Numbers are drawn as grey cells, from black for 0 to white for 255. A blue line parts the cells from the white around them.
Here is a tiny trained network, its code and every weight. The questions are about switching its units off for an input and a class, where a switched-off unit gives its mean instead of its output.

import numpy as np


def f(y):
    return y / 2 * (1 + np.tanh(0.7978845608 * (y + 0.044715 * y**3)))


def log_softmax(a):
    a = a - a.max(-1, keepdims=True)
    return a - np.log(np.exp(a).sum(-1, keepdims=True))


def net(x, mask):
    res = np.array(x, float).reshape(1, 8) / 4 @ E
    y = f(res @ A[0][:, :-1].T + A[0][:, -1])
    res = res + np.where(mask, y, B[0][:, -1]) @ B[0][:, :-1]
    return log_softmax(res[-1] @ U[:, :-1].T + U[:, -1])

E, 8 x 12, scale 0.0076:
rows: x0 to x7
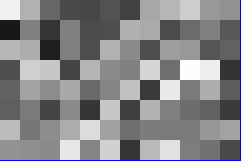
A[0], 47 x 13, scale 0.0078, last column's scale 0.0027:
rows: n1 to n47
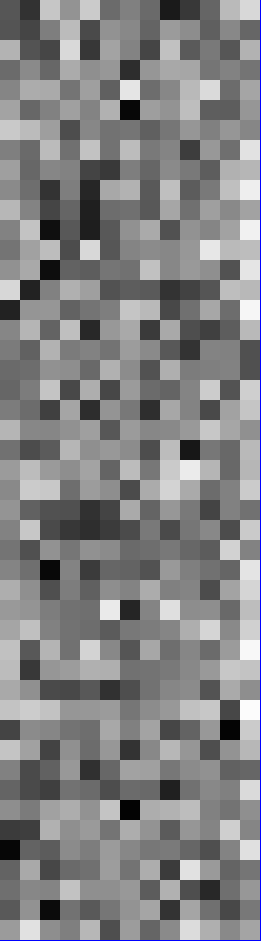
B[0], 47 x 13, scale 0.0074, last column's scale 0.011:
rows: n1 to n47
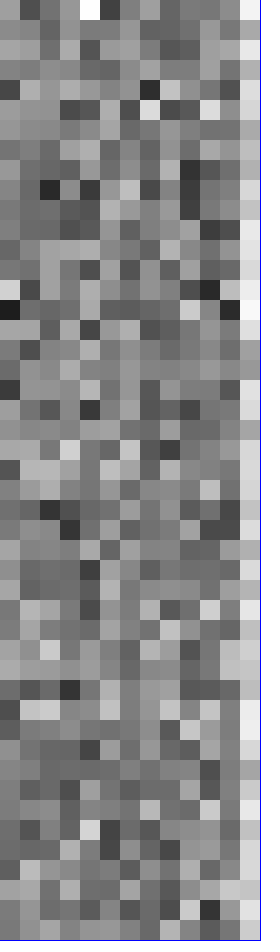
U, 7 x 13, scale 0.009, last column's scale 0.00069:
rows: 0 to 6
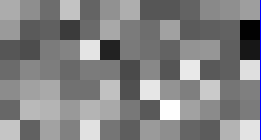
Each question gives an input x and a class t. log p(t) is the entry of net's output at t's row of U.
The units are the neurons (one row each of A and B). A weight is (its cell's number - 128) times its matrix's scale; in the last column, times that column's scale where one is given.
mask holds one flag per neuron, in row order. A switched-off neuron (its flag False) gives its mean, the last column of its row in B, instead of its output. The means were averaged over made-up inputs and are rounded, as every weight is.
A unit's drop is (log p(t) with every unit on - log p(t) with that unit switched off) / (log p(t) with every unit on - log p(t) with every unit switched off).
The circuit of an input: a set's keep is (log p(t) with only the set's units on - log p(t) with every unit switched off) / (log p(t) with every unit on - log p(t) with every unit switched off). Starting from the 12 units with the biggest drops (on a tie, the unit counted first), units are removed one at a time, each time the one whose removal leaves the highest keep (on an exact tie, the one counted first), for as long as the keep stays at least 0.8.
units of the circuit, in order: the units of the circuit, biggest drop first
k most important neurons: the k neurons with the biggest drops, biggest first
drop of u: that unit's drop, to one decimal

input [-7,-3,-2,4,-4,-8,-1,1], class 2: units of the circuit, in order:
[n42]
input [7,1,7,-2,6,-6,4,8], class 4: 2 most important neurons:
[n36; n31]
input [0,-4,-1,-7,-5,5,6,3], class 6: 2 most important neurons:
[n15; n33]
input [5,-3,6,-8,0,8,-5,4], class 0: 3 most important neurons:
[n3; n17; n23]
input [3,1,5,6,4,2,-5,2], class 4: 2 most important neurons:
[n31; n14]
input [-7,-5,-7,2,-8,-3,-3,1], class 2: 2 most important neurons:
[n42; n16]
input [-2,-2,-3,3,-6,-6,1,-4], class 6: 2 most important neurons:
[n33; n15]
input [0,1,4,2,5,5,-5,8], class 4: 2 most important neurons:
[n31; n6]
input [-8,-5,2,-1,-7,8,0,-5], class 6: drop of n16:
0.1
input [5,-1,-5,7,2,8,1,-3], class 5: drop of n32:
0.1
